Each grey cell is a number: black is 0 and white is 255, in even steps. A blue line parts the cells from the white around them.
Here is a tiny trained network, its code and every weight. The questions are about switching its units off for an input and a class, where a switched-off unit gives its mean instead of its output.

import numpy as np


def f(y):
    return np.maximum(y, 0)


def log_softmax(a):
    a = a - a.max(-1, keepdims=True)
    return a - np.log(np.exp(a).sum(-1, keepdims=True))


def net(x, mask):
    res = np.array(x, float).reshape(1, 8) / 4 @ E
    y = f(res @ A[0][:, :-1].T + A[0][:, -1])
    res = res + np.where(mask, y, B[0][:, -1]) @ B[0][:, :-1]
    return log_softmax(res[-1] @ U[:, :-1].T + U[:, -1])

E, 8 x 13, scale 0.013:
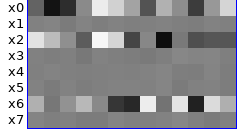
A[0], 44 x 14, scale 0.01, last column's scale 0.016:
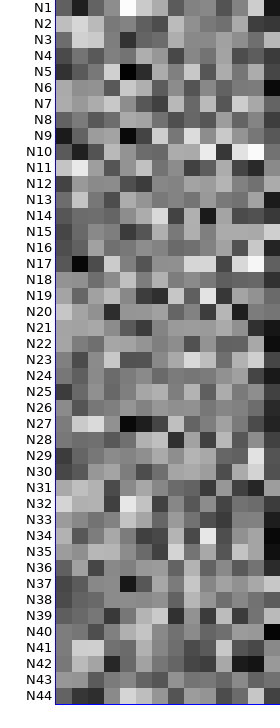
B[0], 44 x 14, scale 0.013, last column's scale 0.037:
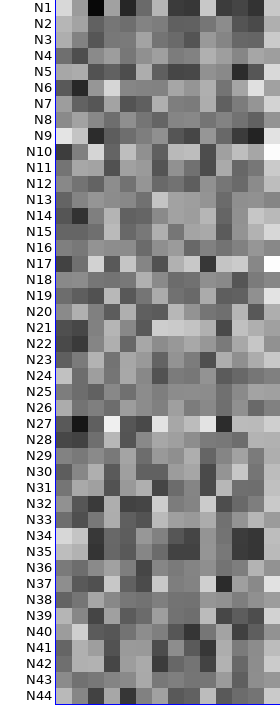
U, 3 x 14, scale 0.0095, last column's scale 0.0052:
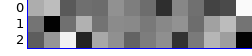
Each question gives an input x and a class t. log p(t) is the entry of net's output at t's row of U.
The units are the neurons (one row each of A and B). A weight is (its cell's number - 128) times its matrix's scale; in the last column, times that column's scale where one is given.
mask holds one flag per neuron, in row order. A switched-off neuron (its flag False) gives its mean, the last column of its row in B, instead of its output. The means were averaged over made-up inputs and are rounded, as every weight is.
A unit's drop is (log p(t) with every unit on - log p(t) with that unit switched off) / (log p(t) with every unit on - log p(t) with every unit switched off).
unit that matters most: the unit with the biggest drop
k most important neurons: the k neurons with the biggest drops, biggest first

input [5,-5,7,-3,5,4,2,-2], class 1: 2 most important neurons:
N6, N9
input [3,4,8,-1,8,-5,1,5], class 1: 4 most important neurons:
N6, N9, N5, N33
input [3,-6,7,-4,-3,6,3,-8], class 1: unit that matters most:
N6
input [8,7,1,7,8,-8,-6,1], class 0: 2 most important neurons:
N1, N40
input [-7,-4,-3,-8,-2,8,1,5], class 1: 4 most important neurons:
N27, N21, N34, N1
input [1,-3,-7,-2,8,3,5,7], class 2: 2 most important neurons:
N17, N10
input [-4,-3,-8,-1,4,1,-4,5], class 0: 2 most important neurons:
N9, N5
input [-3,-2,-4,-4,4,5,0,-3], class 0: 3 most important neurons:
N9, N5, N10
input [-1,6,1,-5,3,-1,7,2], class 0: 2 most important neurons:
N34, N35
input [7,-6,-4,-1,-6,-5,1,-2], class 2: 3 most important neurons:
N17, N10, N27
